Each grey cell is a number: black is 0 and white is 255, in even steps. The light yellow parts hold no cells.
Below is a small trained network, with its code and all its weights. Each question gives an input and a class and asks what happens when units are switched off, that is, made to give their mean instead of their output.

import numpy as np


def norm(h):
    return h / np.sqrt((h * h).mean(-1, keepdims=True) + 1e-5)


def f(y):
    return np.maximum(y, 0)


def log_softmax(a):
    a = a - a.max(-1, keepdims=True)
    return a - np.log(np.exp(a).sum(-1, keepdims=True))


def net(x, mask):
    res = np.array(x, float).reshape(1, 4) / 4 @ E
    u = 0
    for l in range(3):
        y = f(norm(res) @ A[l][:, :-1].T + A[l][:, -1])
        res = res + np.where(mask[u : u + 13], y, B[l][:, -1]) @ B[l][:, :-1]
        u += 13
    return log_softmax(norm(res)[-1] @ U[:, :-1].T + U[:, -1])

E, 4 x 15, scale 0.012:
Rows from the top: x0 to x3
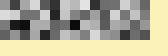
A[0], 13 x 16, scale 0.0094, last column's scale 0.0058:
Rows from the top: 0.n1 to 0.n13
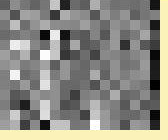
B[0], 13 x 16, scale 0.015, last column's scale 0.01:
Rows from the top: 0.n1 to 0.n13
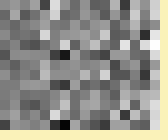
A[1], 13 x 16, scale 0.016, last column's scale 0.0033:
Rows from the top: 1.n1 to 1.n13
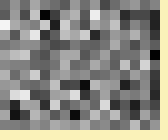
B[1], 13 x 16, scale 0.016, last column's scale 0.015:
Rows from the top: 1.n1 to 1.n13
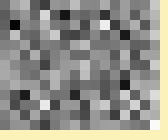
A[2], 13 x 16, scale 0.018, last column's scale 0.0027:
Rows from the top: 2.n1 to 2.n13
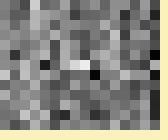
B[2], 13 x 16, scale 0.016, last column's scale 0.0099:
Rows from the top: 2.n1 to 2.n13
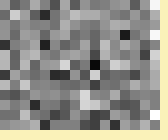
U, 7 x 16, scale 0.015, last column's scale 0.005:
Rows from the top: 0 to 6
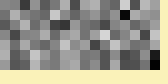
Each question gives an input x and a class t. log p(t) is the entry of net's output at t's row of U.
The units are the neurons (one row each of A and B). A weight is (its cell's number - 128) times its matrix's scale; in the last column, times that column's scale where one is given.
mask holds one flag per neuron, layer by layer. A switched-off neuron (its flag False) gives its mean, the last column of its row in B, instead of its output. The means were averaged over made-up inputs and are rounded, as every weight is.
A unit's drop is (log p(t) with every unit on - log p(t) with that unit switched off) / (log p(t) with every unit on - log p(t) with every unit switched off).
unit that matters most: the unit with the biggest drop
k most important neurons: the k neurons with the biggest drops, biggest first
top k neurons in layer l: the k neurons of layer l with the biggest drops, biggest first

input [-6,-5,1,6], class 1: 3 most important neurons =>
0.n1, 1.n9, 0.n6
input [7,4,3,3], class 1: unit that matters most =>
1.n4
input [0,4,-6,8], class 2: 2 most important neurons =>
0.n13, 1.n2
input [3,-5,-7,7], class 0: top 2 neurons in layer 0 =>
0.n5, 0.n6
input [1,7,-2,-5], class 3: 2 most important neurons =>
1.n3, 0.n13
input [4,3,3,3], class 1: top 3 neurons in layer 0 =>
0.n5, 0.n4, 0.n13
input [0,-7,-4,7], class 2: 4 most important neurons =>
1.n2, 0.n13, 0.n8, 2.n12
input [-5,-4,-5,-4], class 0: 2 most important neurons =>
0.n5, 0.n2
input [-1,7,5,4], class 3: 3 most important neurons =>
1.n3, 0.n5, 0.n8
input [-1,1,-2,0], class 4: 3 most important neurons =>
2.n7, 1.n7, 1.n10
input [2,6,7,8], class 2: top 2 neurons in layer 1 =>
1.n2, 1.n10
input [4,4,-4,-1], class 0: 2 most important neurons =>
0.n4, 0.n12
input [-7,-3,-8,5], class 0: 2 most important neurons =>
0.n5, 1.n10
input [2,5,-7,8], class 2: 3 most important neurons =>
1.n2, 0.n13, 0.n11
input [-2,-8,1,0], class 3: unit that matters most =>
1.n11
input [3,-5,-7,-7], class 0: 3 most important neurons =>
0.n13, 1.n10, 0.n5
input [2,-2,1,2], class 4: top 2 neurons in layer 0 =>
0.n2, 0.n1
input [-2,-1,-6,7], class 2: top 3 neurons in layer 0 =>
0.n13, 0.n11, 0.n10
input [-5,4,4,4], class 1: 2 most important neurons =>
0.n12, 0.n5
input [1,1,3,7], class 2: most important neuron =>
1.n2
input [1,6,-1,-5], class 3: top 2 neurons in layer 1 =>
1.n3, 1.n2
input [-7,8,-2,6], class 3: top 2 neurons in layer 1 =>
1.n3, 1.n4
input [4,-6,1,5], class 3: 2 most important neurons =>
1.n11, 0.n6
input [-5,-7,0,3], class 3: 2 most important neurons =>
0.n4, 1.n11
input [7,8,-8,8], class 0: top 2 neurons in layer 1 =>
1.n10, 1.n6
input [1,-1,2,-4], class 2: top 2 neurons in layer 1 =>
1.n13, 1.n7
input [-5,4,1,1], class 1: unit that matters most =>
0.n12
